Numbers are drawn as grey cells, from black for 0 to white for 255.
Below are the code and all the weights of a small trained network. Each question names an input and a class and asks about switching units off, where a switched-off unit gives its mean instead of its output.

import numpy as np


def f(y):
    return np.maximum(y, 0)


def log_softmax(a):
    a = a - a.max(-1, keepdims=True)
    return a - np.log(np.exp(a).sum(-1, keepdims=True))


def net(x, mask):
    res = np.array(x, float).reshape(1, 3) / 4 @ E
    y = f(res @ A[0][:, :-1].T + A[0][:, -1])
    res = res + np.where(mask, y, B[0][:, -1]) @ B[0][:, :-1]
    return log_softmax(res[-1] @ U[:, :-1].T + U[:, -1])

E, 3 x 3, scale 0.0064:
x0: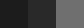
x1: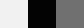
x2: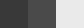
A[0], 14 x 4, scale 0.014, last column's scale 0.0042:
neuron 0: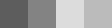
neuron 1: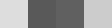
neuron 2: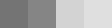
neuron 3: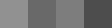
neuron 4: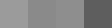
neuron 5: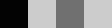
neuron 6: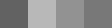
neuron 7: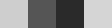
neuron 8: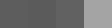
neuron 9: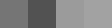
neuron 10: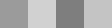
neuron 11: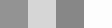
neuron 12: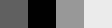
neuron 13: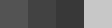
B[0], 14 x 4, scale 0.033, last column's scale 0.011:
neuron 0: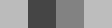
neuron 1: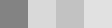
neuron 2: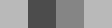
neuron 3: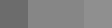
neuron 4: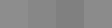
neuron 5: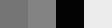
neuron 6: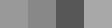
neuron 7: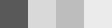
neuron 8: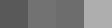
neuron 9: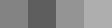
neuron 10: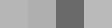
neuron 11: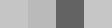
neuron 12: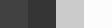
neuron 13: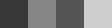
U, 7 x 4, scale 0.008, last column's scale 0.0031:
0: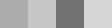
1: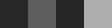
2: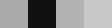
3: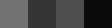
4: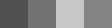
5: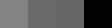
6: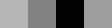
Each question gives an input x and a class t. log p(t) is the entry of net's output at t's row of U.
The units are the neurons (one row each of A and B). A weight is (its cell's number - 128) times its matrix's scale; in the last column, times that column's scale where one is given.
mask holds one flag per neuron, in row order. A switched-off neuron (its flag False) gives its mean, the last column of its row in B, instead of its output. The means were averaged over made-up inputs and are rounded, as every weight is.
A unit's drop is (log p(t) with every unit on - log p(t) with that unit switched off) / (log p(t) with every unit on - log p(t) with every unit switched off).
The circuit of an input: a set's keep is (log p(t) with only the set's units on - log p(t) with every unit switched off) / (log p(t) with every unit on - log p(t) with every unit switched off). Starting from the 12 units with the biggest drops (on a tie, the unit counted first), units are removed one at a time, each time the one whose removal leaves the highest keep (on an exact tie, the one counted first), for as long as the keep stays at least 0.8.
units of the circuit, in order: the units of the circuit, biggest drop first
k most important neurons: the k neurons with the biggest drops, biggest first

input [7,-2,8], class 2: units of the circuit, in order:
neuron 0
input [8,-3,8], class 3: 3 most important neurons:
neuron 5; neuron 0; neuron 2
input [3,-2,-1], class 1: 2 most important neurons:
neuron 10; neuron 11
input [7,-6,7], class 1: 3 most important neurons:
neuron 5; neuron 12; neuron 13
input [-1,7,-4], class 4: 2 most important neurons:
neuron 5; neuron 11
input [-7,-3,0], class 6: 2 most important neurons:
neuron 7; neuron 1
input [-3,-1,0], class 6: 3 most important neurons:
neuron 7; neuron 1; neuron 12
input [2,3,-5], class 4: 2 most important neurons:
neuron 5; neuron 11
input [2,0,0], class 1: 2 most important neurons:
neuron 1; neuron 7
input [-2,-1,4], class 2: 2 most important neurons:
neuron 5; neuron 13
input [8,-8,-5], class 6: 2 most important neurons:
neuron 12; neuron 5
